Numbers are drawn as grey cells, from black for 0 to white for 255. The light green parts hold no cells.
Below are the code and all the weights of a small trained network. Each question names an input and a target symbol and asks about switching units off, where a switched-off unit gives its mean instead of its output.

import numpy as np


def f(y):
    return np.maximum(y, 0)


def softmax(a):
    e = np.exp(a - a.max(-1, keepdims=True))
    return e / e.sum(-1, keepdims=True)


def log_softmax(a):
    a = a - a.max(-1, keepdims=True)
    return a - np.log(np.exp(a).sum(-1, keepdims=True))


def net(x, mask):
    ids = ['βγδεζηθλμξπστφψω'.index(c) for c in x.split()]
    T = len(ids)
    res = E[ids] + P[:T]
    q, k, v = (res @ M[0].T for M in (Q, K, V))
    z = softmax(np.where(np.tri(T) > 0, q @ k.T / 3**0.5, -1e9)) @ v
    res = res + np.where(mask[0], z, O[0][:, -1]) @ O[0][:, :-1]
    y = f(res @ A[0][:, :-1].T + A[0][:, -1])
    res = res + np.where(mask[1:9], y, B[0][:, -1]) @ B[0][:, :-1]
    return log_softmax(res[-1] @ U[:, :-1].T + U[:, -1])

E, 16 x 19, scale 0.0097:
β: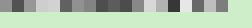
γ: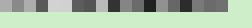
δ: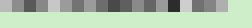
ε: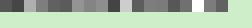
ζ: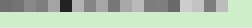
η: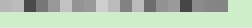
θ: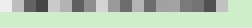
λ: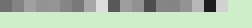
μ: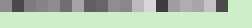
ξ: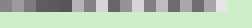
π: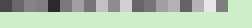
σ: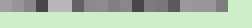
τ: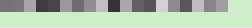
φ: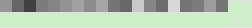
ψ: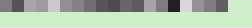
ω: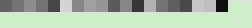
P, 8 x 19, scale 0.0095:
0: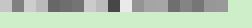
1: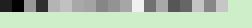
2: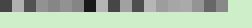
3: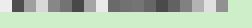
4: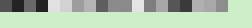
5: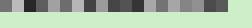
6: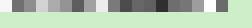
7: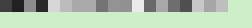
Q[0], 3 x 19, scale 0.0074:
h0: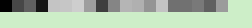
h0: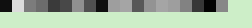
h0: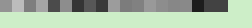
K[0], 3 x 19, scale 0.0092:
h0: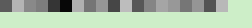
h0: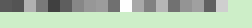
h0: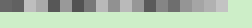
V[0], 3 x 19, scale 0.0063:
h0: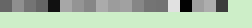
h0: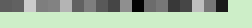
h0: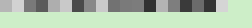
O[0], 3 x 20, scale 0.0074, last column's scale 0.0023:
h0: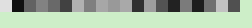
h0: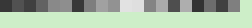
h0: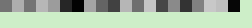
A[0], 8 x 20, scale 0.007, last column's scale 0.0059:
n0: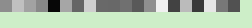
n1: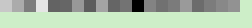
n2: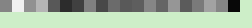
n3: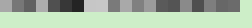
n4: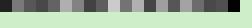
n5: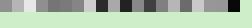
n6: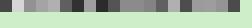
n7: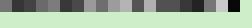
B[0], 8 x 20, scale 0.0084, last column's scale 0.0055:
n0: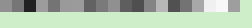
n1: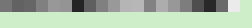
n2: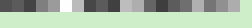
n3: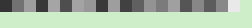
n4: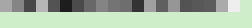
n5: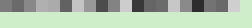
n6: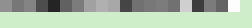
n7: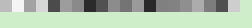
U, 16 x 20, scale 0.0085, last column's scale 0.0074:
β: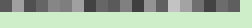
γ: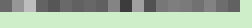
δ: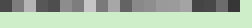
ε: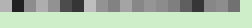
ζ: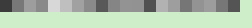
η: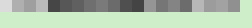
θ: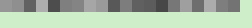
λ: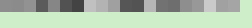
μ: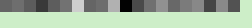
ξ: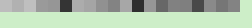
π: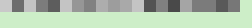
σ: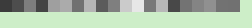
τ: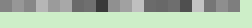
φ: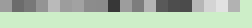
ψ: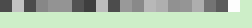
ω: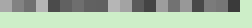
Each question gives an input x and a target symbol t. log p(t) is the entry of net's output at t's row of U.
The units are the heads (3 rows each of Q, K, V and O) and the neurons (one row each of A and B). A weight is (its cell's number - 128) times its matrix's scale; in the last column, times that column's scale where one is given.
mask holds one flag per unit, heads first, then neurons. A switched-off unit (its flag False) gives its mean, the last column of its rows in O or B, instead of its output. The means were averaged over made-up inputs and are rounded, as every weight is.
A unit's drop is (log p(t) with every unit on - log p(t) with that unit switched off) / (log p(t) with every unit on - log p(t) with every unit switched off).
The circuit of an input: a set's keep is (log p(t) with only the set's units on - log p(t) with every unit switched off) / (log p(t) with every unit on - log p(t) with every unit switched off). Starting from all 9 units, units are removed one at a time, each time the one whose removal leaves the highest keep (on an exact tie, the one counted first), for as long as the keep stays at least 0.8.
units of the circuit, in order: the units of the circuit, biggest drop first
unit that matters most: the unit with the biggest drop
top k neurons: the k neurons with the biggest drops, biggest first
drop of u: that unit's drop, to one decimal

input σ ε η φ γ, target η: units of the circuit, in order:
h0, n7
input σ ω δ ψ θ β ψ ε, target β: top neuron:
n4
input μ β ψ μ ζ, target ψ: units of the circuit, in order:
h0, n4
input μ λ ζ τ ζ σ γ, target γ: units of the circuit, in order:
h0, n3, n7, n6
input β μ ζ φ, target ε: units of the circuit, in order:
n1, h0
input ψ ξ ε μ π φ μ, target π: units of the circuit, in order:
h0, n4
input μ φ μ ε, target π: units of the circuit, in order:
h0, n4
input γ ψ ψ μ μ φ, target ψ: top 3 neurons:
n3, n6, n5
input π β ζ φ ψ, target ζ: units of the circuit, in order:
h0, n5
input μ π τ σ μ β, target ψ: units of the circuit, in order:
n3, n5, n1
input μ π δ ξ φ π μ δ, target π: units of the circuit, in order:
h0, n7, n4
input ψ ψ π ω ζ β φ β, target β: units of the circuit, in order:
h0, n4, n5
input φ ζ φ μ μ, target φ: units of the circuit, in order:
h0, n6
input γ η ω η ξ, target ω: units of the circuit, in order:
h0, n7, n4
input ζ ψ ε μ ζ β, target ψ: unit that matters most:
n3
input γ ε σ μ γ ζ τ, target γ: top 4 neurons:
n3, n7, n6, n4
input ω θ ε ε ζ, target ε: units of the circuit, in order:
n4, h0
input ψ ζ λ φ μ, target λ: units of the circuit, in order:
h0, n6
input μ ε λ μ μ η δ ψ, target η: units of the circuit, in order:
h0, n7
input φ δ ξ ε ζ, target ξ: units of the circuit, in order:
h0, n5
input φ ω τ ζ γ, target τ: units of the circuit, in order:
n7, h0
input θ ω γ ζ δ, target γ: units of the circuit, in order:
h0, n7, n6, n3
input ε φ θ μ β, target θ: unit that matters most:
n6
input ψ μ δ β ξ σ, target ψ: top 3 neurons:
n3, n5, n4
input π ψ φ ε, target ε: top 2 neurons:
n1, n7
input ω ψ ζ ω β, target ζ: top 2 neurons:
n5, n4
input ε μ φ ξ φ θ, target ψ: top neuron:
n1
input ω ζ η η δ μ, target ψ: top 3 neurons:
n3, n5, n6
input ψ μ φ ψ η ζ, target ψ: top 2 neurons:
n3, n6
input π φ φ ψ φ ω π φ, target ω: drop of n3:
0.0
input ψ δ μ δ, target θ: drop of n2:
0.3
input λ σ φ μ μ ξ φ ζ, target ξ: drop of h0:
1.2
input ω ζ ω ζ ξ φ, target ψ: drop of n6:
0.4
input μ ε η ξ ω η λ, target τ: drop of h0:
0.7
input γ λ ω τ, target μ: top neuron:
n3
